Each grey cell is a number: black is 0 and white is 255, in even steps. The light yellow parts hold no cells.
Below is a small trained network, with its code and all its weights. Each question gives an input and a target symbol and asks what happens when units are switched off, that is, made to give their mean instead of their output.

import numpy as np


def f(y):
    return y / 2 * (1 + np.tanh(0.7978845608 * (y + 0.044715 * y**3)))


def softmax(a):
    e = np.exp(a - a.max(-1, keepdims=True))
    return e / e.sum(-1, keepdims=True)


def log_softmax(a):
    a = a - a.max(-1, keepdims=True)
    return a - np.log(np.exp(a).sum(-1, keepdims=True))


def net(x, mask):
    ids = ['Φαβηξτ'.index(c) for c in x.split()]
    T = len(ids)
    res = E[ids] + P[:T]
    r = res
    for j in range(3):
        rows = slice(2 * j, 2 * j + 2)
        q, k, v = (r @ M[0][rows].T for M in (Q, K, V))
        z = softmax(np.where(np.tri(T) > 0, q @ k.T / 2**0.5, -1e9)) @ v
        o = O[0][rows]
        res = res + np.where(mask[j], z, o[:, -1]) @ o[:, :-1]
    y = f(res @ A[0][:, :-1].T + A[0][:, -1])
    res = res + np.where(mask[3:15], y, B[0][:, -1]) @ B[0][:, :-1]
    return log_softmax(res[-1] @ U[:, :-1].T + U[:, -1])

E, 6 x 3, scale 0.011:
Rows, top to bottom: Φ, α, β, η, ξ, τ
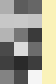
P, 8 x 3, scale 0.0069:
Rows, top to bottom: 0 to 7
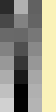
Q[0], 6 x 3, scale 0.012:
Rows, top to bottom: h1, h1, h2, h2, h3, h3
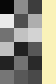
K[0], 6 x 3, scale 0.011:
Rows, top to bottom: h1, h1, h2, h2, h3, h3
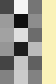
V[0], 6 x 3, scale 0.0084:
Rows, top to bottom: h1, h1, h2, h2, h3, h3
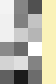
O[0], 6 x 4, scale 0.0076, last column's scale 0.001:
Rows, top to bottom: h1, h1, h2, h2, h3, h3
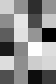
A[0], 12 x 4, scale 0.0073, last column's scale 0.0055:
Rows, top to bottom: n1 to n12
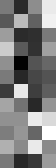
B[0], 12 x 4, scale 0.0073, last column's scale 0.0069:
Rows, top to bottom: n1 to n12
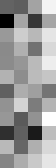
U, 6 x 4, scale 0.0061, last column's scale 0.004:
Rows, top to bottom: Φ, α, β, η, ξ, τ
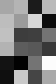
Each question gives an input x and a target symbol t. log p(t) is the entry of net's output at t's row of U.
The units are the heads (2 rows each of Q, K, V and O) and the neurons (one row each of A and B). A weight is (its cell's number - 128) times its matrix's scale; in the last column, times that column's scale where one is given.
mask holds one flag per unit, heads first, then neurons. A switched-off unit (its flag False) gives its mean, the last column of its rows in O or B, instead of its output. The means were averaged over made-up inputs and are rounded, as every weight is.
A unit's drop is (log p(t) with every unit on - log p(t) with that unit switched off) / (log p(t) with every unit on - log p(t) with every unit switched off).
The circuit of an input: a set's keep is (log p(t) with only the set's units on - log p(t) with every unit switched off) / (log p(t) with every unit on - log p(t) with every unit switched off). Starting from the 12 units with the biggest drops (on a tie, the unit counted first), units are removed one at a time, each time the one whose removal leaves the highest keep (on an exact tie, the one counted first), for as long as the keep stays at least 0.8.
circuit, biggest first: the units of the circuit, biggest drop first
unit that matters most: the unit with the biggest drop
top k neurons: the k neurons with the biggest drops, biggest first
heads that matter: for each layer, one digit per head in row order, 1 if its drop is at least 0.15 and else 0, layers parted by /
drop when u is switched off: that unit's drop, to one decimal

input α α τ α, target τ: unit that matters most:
h2
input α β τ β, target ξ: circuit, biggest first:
[h2; n3; n8]
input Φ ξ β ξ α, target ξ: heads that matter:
101
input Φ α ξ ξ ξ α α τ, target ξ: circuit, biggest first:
[h3; h2; n3]
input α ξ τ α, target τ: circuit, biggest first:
[h3; h2; n2]
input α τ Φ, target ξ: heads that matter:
010
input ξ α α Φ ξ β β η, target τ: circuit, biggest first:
[h3; n2; n11]
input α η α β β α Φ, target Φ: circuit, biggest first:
[h1; n4]
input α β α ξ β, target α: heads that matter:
110
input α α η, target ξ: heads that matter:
101
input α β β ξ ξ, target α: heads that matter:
010
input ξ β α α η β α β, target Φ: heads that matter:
100
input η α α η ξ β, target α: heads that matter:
010
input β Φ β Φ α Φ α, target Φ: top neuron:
[n1]
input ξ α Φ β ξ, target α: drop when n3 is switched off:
0.2
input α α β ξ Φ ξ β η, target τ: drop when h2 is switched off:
0.1
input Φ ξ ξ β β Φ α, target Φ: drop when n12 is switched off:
0.0
